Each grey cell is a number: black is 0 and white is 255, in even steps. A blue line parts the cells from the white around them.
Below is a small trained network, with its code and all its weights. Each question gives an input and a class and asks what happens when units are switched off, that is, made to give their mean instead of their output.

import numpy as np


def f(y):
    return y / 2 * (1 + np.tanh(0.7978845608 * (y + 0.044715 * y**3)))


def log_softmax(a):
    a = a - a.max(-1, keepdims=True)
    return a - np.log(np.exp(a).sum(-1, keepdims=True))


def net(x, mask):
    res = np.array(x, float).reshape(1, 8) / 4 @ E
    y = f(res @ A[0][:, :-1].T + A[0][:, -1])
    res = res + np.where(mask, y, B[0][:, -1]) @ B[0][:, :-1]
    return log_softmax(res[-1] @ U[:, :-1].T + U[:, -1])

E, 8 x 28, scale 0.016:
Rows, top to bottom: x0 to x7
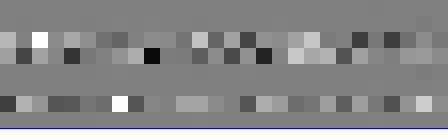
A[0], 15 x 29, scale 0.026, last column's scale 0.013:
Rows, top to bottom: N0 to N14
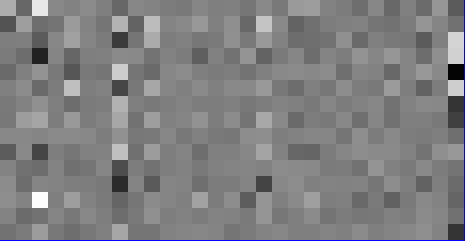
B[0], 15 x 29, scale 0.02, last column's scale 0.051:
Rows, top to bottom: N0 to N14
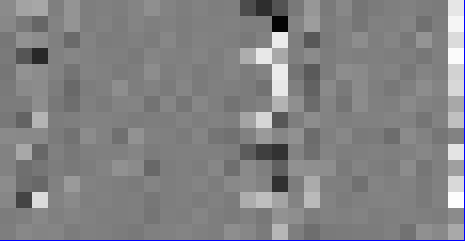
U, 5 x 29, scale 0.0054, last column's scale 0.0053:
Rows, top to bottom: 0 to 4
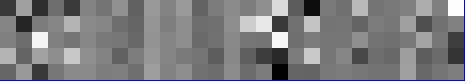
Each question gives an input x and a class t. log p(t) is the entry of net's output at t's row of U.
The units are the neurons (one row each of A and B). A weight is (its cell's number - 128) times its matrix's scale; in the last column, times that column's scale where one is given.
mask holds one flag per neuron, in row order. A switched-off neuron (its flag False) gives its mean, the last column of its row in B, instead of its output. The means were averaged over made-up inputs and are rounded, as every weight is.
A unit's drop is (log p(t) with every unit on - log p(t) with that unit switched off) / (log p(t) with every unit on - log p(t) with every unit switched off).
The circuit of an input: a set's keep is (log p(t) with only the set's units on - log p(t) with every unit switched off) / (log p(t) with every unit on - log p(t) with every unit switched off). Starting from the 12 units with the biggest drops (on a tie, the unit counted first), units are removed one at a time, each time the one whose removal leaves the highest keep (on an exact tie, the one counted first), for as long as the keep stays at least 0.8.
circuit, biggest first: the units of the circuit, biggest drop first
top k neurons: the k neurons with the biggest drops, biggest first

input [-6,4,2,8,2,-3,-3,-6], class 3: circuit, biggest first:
N0
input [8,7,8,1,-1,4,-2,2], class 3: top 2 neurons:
N0, N3
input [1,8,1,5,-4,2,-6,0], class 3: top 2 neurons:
N0, N12
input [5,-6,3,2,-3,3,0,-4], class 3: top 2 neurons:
N3, N2
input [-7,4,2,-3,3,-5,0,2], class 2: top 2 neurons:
N3, N11
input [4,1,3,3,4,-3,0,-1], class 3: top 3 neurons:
N3, N2, N5
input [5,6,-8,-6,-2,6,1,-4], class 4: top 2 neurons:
N1, N9
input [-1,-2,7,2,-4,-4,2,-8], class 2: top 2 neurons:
N1, N12
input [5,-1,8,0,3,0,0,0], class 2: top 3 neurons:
N12, N1, N3
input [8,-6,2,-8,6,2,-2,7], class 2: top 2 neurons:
N2, N5
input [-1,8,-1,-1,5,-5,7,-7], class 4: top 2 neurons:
N1, N12
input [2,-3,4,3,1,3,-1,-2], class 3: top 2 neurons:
N3, N0
